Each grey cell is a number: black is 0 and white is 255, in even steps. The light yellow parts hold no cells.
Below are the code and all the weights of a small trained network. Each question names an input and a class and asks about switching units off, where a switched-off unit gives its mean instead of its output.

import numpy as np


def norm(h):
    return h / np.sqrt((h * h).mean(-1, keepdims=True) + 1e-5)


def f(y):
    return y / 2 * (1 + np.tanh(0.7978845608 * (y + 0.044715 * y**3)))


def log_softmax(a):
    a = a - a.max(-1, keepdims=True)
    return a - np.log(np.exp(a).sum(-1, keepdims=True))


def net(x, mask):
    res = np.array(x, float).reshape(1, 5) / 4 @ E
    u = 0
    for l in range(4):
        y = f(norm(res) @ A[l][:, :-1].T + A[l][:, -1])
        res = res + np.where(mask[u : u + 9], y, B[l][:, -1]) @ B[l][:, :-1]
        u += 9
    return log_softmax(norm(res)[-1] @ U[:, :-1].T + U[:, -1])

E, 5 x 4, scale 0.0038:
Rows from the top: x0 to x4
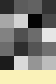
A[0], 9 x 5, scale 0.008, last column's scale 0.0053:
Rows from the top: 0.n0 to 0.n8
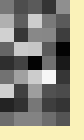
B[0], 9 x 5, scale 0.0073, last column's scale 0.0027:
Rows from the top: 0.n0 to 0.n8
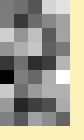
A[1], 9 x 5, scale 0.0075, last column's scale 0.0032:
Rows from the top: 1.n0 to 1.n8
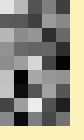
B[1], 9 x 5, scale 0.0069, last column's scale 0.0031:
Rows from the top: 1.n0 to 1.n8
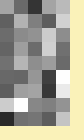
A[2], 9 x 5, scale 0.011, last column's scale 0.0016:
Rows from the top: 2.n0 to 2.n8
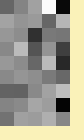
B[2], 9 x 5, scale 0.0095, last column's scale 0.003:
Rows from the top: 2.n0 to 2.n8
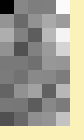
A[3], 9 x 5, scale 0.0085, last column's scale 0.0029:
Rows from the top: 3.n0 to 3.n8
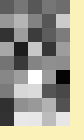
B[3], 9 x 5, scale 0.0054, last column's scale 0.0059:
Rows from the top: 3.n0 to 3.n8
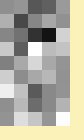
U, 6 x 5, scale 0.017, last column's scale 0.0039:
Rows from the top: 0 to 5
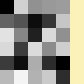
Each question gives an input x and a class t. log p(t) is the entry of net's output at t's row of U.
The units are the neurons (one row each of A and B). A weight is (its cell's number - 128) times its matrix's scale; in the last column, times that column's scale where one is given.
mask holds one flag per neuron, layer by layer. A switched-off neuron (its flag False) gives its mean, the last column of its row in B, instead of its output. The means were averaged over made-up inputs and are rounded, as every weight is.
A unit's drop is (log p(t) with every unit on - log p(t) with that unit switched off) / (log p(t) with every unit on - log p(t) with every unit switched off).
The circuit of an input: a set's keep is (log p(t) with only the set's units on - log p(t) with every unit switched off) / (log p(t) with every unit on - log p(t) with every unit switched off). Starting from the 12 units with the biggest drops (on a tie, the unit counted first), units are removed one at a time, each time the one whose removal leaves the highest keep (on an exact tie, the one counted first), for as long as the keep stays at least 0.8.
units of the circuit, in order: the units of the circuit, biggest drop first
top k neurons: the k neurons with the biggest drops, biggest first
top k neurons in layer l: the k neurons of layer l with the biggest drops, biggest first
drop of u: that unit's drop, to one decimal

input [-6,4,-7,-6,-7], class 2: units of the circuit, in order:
(1.n0)
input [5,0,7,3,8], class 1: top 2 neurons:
(0.n4, 3.n2)
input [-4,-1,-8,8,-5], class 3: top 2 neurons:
(0.n6, 3.n3)
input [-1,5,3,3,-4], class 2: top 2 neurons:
(2.n2, 0.n7)
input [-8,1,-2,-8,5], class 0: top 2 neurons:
(0.n5, 2.n0)
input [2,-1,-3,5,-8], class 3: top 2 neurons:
(3.n3, 0.n6)
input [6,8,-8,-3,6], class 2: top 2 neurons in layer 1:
(1.n8, 1.n5)
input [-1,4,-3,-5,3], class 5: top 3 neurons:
(0.n3, 0.n0, 0.n7)
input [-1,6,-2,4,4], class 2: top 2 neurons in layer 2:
(2.n2, 2.n0)
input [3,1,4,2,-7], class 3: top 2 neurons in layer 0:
(0.n2, 0.n6)
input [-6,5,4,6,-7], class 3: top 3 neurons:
(0.n2, 1.n5, 1.n6)
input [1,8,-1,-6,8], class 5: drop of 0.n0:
0.2
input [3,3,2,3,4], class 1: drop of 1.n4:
0.0
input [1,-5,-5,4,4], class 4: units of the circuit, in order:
(0.n7)
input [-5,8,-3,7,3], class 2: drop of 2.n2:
0.1
